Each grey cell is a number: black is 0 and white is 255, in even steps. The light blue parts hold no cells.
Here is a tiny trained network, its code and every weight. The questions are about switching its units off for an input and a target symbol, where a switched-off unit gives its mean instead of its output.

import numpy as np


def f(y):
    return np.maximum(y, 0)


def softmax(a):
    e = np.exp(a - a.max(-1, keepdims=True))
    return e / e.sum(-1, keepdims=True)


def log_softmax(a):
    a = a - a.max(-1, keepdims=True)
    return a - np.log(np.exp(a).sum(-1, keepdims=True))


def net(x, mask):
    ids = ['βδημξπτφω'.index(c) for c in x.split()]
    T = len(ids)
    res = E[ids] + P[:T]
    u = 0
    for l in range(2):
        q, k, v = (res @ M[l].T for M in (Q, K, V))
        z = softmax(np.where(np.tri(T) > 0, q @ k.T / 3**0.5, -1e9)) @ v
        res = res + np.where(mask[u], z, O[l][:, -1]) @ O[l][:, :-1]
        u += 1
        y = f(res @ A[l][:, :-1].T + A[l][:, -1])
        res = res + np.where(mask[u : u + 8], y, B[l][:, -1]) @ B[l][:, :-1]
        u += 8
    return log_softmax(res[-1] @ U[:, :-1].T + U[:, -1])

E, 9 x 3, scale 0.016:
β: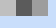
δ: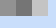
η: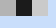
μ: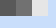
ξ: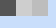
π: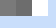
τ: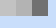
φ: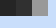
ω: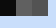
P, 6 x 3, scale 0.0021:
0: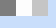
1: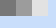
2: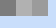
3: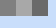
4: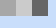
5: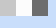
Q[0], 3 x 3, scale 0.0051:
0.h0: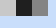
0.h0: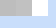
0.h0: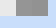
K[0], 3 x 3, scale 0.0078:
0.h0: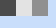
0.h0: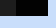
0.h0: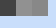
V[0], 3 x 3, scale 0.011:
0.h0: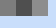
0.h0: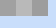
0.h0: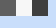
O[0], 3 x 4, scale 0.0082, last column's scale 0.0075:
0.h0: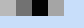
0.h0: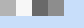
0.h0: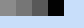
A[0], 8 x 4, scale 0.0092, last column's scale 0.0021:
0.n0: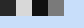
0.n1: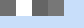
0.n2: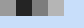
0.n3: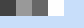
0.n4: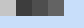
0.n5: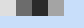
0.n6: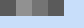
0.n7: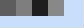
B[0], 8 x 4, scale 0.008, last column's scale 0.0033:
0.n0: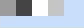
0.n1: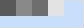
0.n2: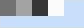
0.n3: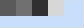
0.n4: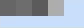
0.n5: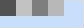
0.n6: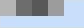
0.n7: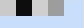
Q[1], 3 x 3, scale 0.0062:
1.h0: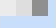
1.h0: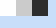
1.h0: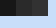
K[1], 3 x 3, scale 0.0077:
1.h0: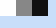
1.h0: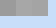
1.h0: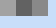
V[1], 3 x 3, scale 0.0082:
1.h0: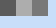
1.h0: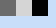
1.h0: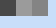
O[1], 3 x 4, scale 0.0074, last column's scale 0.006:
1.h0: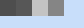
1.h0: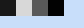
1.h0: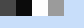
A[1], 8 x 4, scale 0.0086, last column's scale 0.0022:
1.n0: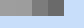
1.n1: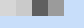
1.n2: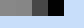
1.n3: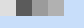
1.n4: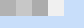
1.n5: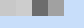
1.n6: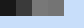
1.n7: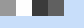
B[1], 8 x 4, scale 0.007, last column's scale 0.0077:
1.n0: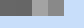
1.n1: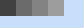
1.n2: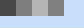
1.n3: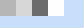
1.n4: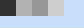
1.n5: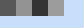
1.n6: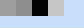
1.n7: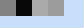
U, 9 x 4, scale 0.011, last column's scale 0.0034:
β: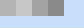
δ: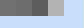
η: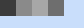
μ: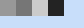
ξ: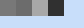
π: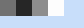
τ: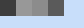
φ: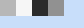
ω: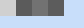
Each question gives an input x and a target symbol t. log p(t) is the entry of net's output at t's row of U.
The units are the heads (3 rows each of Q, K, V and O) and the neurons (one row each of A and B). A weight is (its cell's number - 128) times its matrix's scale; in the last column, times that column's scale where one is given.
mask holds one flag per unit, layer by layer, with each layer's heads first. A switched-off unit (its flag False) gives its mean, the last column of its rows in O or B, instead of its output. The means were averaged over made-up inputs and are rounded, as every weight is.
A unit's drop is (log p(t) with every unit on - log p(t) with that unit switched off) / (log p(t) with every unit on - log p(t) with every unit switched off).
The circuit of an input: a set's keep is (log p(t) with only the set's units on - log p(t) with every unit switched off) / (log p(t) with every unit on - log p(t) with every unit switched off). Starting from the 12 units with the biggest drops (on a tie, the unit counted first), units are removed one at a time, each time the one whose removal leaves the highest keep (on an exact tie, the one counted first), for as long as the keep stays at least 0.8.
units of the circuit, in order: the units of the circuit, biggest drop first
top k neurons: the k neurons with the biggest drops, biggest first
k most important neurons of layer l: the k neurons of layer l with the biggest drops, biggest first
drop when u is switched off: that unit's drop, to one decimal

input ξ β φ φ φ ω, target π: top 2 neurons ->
(0.n3 0.n0)
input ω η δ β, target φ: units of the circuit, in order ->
(1.h0 1.n3)
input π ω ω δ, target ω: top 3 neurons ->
(0.n0 0.n7 1.n4)
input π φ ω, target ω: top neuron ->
(0.n7)
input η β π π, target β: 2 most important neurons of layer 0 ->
(0.n3 0.n1)
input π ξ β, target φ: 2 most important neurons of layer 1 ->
(1.n5 1.n7)
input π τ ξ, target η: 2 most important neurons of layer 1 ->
(1.n3 1.n4)
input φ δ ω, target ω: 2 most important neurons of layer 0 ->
(0.n7 0.n0)
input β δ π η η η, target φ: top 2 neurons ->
(1.n3 0.n2)
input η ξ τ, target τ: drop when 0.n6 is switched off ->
0.0
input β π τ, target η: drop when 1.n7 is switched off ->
0.2
